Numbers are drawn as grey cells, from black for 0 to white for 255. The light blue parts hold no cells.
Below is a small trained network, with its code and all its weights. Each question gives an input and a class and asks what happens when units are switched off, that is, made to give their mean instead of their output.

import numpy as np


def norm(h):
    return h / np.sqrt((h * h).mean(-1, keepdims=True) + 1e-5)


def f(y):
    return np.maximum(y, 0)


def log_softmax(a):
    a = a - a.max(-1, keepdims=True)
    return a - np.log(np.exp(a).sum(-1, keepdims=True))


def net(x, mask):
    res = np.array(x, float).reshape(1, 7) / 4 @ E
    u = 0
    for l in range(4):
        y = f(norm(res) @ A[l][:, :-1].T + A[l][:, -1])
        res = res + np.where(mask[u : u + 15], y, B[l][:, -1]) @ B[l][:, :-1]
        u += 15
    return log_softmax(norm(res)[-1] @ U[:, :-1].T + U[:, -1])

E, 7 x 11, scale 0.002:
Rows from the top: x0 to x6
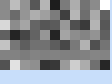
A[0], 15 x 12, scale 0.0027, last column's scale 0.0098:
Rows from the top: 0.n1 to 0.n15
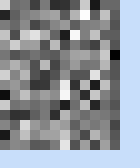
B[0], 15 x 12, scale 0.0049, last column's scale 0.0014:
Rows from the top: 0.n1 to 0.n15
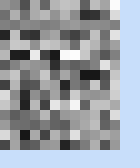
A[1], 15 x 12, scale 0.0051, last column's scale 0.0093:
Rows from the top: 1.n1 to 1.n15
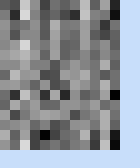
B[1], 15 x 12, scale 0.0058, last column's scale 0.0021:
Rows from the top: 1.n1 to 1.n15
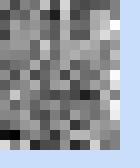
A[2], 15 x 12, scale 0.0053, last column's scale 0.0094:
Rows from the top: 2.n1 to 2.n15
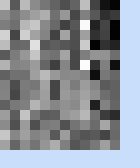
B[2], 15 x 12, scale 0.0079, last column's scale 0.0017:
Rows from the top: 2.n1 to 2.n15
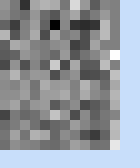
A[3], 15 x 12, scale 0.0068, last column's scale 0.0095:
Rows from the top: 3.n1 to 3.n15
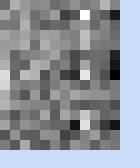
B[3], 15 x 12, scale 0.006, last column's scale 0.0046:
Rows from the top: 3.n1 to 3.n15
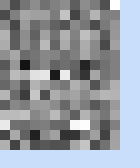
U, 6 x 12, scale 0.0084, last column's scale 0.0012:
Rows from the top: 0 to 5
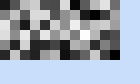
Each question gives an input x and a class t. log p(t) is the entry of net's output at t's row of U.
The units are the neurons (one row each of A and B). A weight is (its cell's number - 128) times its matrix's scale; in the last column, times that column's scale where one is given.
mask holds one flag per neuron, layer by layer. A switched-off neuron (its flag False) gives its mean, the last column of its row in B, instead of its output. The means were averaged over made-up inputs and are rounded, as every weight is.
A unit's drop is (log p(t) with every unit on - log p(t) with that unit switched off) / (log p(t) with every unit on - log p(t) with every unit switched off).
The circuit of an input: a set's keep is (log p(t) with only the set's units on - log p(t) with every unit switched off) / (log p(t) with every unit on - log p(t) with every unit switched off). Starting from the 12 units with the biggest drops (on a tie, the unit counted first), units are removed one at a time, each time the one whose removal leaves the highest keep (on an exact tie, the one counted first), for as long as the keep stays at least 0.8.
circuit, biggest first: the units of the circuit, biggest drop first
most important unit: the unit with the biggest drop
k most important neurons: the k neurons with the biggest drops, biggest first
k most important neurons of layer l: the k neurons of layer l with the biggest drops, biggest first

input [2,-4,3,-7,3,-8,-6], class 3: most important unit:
0.n5
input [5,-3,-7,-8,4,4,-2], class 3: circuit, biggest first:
(0.n5, 3.n5)
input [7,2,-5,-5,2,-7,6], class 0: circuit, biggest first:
(1.n9, 1.n13)
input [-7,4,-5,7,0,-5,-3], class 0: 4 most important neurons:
(1.n4, 1.n3, 2.n6, 1.n6)
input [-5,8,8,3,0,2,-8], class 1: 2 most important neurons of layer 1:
(1.n8, 1.n11)
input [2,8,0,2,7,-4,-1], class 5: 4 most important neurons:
(0.n4, 3.n14, 0.n10, 0.n14)
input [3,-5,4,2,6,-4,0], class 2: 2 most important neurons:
(0.n1, 0.n11)
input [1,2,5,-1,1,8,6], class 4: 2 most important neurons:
(1.n8, 1.n11)
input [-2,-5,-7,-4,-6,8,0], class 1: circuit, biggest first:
(0.n2, 2.n8)
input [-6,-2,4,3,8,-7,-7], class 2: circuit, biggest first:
(0.n1, 3.n10)
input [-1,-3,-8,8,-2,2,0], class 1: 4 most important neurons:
(0.n2, 2.n8, 2.n11, 1.n6)
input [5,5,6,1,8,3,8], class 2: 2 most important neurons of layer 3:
(3.n10, 3.n9)
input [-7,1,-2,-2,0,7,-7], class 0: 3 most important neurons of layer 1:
(1.n4, 1.n3, 1.n8)
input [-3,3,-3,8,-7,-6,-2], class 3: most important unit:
0.n12
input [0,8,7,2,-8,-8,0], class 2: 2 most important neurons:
(0.n10, 0.n14)
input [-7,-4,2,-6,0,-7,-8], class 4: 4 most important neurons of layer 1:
(1.n12, 1.n9, 1.n13, 1.n7)
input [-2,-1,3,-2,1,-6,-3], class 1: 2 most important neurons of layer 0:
(0.n8, 0.n7)
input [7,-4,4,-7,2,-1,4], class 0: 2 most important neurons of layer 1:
(1.n9, 1.n13)
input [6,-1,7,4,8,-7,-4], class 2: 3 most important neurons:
(0.n1, 0.n11, 0.n2)
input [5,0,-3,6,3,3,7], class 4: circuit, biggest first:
(1.n8)
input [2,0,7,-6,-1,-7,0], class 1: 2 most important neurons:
(0.n8, 2.n14)
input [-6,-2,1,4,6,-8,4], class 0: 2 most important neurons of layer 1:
(1.n3, 1.n4)
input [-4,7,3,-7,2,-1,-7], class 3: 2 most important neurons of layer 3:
(3.n4, 3.n5)
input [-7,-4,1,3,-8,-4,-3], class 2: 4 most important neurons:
(0.n10, 0.n14, 3.n10, 1.n9)
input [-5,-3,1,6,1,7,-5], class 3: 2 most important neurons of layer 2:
(2.n9, 2.n10)
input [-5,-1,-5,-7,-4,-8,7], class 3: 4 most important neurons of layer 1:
(1.n5, 1.n6, 1.n12, 1.n3)
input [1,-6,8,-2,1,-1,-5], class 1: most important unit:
0.n8
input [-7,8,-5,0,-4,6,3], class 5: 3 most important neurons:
(0.n4, 3.n14, 1.n9)
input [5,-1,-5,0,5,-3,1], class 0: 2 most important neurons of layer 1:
(1.n9, 1.n7)
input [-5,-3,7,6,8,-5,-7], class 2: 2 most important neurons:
(0.n1, 0.n2)
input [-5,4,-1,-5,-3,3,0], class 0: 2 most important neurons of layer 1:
(1.n3, 1.n4)
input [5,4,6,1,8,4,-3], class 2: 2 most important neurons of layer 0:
(0.n1, 0.n11)
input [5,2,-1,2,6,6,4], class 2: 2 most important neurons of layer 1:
(1.n3, 1.n4)
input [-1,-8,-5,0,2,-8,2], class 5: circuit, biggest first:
(0.n9)
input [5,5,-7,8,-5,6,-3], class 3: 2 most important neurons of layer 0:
(0.n12, 0.n8)
